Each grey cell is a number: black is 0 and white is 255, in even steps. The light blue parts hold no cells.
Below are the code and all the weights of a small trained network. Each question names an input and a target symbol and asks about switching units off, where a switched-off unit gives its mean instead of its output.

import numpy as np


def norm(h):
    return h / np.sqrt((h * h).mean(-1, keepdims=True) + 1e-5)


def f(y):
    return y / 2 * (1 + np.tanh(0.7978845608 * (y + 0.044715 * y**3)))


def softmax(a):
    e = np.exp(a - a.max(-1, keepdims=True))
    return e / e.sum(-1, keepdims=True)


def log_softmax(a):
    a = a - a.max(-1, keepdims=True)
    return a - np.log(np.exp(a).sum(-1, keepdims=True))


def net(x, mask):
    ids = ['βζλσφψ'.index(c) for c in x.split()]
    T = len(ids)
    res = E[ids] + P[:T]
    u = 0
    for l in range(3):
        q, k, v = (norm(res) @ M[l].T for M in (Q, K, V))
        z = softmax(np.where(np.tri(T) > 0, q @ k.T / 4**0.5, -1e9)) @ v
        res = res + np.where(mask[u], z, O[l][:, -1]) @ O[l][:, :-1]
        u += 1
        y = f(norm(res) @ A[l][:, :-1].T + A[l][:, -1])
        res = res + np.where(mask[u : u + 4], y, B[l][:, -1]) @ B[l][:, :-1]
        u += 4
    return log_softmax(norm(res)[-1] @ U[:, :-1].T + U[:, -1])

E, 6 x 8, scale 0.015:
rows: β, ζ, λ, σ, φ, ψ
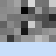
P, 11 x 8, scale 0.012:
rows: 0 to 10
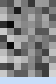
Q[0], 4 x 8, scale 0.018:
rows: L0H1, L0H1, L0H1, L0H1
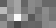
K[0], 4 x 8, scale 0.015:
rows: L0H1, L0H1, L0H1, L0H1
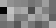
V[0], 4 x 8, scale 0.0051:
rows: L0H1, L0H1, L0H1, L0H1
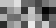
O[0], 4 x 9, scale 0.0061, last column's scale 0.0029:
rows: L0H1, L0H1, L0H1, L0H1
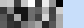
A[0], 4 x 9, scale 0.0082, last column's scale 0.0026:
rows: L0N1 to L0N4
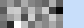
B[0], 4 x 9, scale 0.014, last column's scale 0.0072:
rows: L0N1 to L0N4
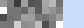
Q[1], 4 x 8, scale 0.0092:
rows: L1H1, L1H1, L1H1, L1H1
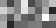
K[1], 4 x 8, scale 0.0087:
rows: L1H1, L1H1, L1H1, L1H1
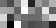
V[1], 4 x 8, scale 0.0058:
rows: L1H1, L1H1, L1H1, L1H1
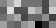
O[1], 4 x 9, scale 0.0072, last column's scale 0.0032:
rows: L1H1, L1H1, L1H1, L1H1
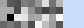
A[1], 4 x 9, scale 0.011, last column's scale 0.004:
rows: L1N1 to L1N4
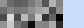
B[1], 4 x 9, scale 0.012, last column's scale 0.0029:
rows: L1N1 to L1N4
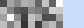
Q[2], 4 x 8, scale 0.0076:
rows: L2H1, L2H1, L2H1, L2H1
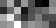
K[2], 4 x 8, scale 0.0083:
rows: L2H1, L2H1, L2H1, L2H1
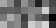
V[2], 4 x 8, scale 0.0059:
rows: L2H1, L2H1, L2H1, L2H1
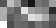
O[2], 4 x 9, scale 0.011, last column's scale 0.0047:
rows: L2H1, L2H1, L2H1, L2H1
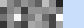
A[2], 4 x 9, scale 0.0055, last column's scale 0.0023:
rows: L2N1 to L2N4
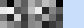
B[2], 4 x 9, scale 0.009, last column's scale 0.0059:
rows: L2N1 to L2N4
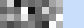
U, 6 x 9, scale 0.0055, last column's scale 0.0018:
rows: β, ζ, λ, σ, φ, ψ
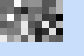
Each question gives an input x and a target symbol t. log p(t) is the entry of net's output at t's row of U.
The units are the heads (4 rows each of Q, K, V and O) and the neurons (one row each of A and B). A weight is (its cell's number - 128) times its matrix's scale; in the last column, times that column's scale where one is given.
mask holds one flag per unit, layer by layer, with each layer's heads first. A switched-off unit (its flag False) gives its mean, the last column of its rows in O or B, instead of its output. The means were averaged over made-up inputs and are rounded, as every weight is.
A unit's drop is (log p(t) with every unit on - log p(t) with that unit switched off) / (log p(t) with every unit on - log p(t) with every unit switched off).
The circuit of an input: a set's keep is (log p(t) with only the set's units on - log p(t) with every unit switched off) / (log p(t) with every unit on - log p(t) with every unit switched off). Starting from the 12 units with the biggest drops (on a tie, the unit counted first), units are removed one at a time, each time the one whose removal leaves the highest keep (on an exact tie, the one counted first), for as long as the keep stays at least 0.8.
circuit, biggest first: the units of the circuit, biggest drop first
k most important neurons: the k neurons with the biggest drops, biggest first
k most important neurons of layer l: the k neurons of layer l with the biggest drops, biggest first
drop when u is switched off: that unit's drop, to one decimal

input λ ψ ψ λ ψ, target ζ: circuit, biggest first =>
L0H1, L0N4
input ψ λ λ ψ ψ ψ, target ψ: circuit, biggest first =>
L0H1, L0N2
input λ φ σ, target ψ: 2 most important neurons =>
L0N2, L0N4
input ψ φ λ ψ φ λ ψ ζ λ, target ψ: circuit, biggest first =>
L0H1, L1N2, L0N4, L1H1
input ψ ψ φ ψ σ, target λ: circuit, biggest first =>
L1H1, L1N3, L2N2
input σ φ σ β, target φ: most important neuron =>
L0N4
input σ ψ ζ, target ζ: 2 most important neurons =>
L0N4, L2N4
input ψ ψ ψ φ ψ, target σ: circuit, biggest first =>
L1N1, L0N4
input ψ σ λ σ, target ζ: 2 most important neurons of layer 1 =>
L1N2, L1N1
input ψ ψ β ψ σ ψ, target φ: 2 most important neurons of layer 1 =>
L1N2, L1N1
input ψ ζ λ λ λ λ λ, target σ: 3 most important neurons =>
L0N4, L2N3, L2N4
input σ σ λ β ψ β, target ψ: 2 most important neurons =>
L0N2, L0N4
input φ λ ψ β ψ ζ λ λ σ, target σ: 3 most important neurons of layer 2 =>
L2N2, L2N1, L2N3
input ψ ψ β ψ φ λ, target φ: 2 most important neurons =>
L1N2, L0N4
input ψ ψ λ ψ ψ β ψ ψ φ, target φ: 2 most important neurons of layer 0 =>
L0N4, L0N3
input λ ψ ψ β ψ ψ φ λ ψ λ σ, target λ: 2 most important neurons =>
L1N3, L2N2
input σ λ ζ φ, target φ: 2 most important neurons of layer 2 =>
L2N1, L2N3
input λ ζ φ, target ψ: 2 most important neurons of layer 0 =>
L0N4, L0N2
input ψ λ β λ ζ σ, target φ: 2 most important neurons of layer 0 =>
L0N2, L0N4
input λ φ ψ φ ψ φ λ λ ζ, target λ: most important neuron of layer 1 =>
L1N3
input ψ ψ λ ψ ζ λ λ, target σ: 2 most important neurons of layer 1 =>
L1N3, L1N4
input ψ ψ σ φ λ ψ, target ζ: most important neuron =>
L1N2
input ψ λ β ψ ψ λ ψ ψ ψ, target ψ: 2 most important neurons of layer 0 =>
L0N4, L0N2
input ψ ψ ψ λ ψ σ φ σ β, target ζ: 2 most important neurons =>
L0N4, L2N3
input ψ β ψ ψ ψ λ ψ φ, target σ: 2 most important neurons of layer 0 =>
L0N4, L0N3
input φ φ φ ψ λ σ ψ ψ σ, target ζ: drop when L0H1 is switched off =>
1.3
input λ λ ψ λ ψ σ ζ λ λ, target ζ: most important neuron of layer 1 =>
L1N2
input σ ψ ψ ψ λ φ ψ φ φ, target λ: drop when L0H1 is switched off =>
1.0
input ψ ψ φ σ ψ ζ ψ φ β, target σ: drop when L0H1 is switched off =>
0.9
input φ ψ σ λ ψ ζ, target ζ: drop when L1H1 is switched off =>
0.0
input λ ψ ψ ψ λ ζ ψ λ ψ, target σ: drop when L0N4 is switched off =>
0.1
